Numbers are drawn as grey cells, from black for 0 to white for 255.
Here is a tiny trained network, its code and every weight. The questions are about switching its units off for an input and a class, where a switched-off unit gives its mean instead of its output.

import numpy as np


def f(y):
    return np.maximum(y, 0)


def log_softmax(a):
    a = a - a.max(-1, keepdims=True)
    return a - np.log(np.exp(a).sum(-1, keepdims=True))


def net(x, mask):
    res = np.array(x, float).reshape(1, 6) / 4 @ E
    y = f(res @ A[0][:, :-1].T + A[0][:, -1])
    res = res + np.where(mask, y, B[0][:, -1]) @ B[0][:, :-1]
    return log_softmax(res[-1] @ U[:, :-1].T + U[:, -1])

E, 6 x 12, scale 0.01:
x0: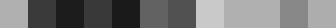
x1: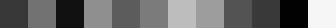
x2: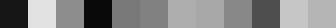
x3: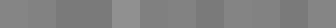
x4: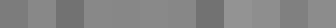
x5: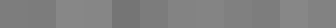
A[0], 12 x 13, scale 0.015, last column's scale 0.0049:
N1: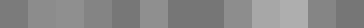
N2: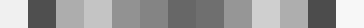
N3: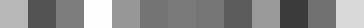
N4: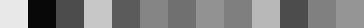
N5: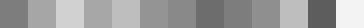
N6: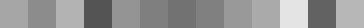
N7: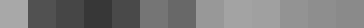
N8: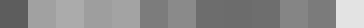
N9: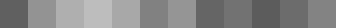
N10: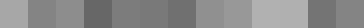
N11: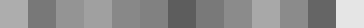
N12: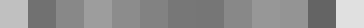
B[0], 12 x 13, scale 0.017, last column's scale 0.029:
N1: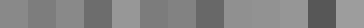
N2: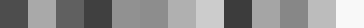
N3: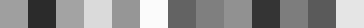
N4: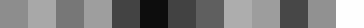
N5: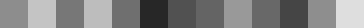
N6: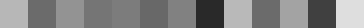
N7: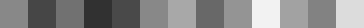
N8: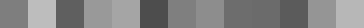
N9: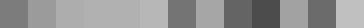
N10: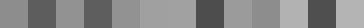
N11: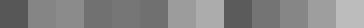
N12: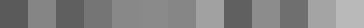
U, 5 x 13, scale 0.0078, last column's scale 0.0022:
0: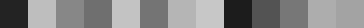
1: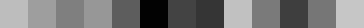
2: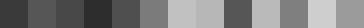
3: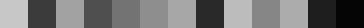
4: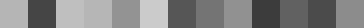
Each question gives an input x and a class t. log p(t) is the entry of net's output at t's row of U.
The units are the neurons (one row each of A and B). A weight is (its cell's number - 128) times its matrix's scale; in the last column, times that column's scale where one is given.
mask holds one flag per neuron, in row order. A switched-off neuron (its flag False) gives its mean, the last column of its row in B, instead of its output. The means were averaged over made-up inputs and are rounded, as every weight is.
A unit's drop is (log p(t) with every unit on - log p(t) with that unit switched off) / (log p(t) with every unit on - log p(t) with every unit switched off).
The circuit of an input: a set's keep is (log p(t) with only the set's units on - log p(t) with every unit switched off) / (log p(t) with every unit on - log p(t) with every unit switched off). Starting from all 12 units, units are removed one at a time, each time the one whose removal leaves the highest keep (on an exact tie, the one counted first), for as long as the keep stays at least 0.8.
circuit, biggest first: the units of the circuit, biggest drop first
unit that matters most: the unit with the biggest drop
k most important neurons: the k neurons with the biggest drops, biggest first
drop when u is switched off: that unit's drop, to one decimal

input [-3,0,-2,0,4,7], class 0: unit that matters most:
N6
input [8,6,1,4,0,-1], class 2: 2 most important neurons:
N7; N5
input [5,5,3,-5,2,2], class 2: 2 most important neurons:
N6; N3
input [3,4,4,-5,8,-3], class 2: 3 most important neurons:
N6; N4; N3
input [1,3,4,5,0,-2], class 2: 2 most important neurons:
N4; N3
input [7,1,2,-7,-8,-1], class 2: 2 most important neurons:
N6; N3
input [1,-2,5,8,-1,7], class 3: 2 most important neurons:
N4; N5
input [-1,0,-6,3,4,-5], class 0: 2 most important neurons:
N2; N6
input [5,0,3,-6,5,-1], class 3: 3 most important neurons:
N2; N12; N11
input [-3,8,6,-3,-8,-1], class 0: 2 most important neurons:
N3; N4
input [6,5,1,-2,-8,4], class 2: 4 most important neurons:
N5; N7; N6; N3
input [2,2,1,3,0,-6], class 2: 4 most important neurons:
N6; N4; N5; N3
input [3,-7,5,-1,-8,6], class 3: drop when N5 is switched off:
0.0
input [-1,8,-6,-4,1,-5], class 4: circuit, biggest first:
N3
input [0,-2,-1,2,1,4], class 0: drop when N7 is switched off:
0.5
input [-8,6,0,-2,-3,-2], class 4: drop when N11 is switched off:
0.1
